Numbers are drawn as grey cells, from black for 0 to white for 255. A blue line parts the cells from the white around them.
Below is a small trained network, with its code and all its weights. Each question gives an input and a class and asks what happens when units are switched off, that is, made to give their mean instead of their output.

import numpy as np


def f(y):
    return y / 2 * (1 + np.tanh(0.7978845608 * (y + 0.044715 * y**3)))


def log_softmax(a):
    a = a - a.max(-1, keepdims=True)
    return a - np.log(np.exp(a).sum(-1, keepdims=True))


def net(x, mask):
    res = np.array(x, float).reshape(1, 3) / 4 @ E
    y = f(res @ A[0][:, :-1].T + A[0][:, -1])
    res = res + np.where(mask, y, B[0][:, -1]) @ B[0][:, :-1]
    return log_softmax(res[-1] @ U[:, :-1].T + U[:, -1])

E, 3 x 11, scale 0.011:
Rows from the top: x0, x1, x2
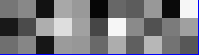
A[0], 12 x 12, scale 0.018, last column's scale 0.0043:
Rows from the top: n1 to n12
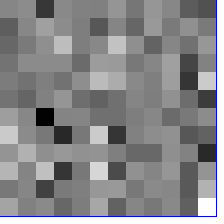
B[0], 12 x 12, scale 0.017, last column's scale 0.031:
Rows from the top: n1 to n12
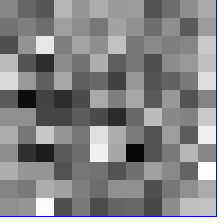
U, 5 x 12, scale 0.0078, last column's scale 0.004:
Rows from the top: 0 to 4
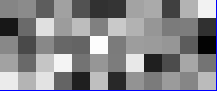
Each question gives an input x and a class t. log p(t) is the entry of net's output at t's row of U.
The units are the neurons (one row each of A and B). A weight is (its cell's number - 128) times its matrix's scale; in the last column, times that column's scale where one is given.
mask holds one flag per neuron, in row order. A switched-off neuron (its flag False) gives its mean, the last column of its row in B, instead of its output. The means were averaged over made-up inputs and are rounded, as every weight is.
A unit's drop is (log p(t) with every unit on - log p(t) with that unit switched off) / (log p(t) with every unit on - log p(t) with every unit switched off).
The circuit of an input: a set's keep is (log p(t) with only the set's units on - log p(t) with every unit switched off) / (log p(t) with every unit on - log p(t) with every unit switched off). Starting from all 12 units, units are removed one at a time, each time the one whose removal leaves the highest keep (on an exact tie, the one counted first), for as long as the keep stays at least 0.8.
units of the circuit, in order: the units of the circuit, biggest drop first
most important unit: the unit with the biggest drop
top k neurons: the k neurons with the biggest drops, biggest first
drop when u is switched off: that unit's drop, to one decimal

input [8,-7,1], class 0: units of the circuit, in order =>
(n7 n10)
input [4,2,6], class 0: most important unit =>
n7
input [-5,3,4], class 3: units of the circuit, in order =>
(n10 n7)
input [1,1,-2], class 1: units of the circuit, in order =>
(n5 n10 n4)
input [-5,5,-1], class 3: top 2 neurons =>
(n7 n10)
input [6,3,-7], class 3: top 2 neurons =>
(n7 n3)
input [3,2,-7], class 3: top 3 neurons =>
(n7 n10 n3)
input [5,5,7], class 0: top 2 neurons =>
(n7 n8)
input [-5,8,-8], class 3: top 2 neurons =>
(n7 n3)
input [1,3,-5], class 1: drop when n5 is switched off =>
0.2
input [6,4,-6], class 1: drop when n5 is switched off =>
0.3
